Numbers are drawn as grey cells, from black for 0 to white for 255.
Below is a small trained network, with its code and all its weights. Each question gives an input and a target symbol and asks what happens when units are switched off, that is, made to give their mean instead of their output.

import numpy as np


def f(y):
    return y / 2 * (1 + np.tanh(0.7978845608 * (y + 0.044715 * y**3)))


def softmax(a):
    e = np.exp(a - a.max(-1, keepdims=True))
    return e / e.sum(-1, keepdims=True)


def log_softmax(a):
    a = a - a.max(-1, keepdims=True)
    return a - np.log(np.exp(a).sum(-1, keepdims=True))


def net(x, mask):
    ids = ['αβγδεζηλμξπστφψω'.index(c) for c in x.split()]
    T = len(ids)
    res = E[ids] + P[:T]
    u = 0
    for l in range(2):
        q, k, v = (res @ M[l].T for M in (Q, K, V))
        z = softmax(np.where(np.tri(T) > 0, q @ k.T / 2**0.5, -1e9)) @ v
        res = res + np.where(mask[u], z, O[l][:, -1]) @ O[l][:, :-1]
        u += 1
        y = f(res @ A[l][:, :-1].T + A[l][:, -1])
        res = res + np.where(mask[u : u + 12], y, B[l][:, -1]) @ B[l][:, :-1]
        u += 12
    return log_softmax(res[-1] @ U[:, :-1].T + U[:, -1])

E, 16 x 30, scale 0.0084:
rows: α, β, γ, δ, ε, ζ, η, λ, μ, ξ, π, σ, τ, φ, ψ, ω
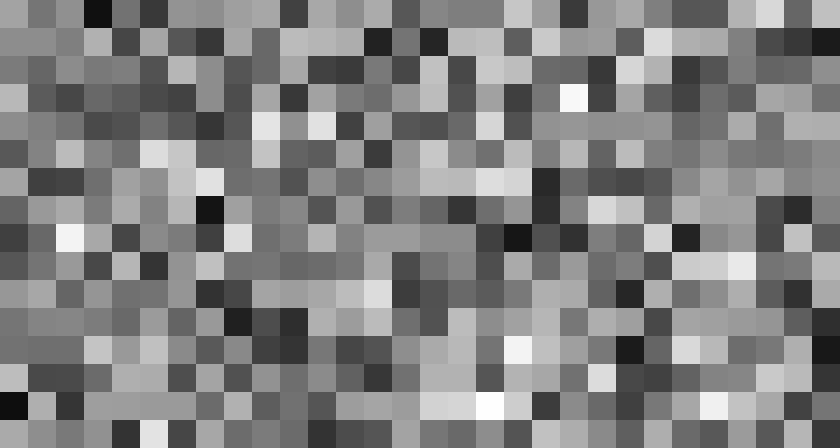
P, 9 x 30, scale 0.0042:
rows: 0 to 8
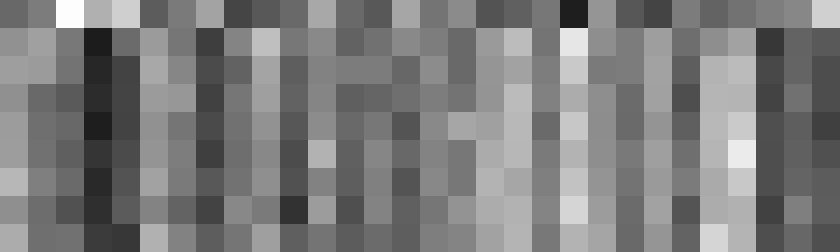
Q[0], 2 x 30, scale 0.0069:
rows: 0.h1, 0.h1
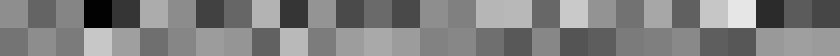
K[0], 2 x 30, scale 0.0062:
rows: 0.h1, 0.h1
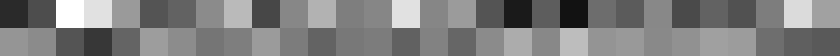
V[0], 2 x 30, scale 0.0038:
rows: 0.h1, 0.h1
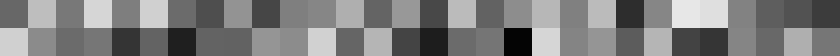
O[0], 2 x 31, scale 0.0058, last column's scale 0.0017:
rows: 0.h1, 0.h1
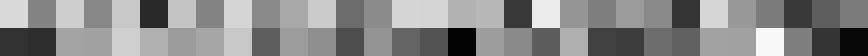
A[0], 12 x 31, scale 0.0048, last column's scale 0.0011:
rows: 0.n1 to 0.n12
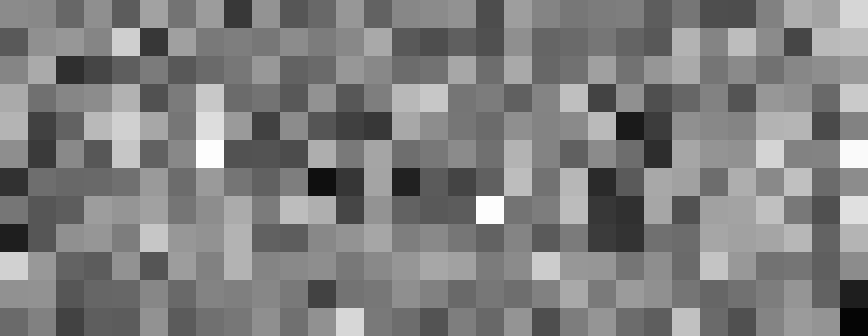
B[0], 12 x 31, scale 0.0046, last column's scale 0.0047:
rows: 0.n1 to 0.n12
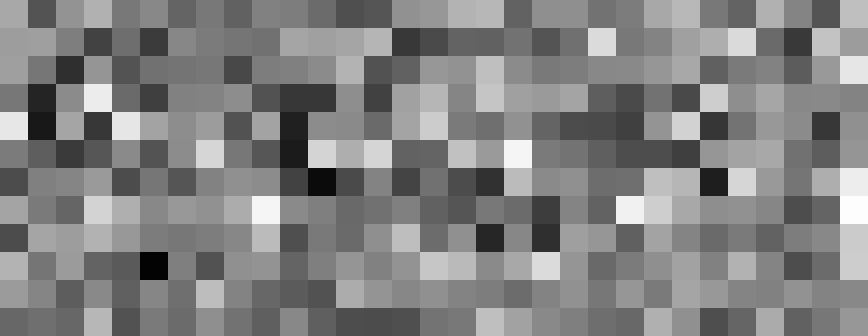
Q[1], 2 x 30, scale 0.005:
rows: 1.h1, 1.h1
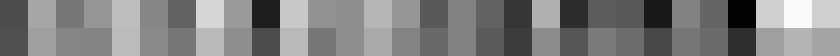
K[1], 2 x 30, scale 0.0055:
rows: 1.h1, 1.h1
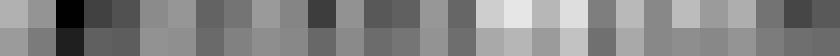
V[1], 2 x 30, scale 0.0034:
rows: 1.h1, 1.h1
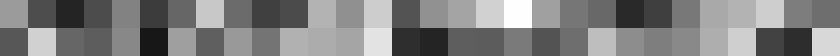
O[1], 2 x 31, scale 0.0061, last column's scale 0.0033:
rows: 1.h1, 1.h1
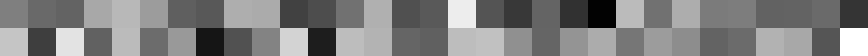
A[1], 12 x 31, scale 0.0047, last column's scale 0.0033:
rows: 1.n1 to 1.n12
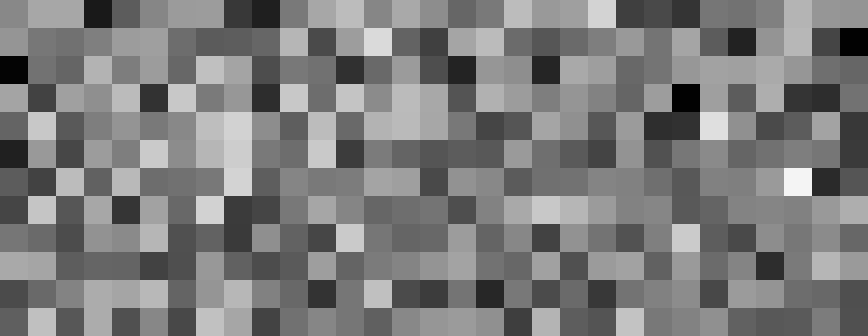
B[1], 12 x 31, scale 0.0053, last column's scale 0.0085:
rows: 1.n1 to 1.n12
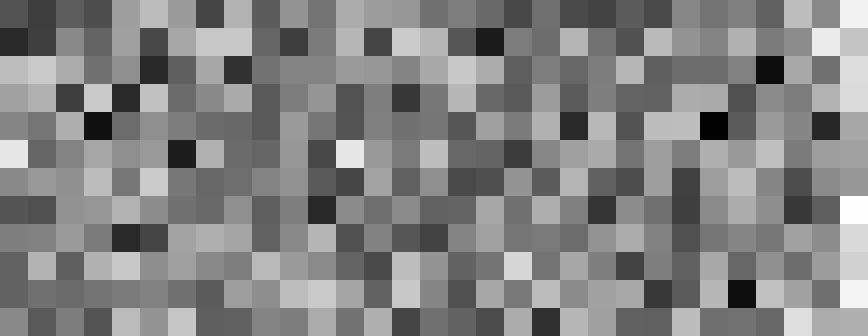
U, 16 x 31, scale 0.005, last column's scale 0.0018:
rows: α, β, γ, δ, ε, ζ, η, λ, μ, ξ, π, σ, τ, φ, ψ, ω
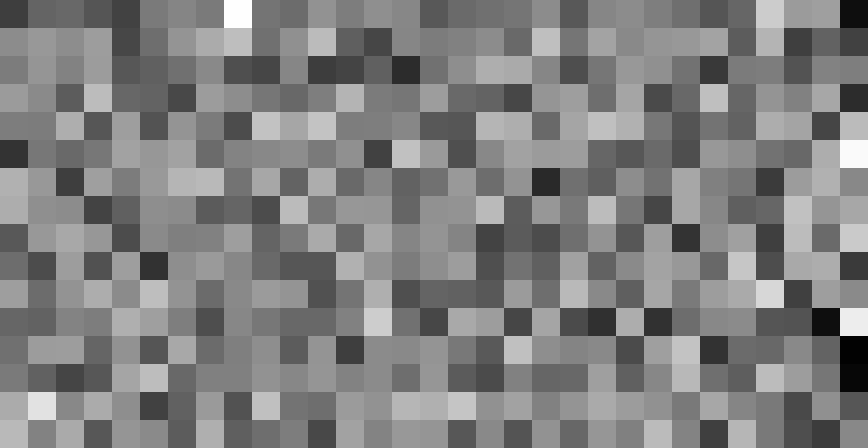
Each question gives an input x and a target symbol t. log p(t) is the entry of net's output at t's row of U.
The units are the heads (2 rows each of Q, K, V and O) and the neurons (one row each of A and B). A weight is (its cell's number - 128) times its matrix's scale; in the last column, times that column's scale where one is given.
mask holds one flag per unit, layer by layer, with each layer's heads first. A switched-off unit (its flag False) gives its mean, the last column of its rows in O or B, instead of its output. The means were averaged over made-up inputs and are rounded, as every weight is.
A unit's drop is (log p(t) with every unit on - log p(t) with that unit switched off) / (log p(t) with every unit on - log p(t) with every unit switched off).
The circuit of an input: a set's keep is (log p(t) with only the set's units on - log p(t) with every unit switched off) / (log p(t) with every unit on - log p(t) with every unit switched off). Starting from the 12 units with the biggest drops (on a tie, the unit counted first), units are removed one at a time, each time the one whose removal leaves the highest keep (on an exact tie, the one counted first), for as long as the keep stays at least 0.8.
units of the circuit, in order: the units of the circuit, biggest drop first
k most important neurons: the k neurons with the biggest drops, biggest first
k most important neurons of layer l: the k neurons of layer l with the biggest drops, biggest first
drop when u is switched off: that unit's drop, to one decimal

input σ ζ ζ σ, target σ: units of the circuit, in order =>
1.h1; 0.n6
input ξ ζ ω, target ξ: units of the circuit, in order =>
1.h1; 1.n2; 0.n2; 0.n6
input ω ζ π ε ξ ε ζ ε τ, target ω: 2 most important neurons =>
1.n6; 1.n5
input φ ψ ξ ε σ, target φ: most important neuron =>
1.n5
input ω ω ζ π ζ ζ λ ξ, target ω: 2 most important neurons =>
1.n5; 1.n6
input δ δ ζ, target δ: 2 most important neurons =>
1.n6; 1.n11
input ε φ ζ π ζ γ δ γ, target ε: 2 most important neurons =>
1.n11; 0.n7
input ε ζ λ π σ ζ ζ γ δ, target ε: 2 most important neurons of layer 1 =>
1.n11; 1.n3
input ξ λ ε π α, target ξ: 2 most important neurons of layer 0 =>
0.n2; 0.n6
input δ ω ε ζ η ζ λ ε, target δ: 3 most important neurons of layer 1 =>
1.n6; 1.n11; 1.n3
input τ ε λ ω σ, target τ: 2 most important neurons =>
1.n5; 1.n12
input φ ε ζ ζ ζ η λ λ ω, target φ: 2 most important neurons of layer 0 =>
0.n5; 0.n6
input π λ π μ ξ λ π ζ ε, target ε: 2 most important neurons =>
0.n8; 1.n2
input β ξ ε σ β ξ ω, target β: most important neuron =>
1.n4
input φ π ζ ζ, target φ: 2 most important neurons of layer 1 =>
1.n5; 1.n12
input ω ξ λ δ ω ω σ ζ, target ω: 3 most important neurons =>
1.n5; 1.n6; 0.n5
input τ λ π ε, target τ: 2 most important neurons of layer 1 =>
1.n5; 1.n12
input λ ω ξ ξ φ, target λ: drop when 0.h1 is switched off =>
0.3
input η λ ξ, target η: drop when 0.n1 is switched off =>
0.0
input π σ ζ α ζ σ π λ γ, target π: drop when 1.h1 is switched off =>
0.7
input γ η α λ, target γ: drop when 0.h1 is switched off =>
0.9
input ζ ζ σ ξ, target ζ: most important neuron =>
1.n10
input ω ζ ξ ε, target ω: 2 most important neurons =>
1.n5; 1.n6
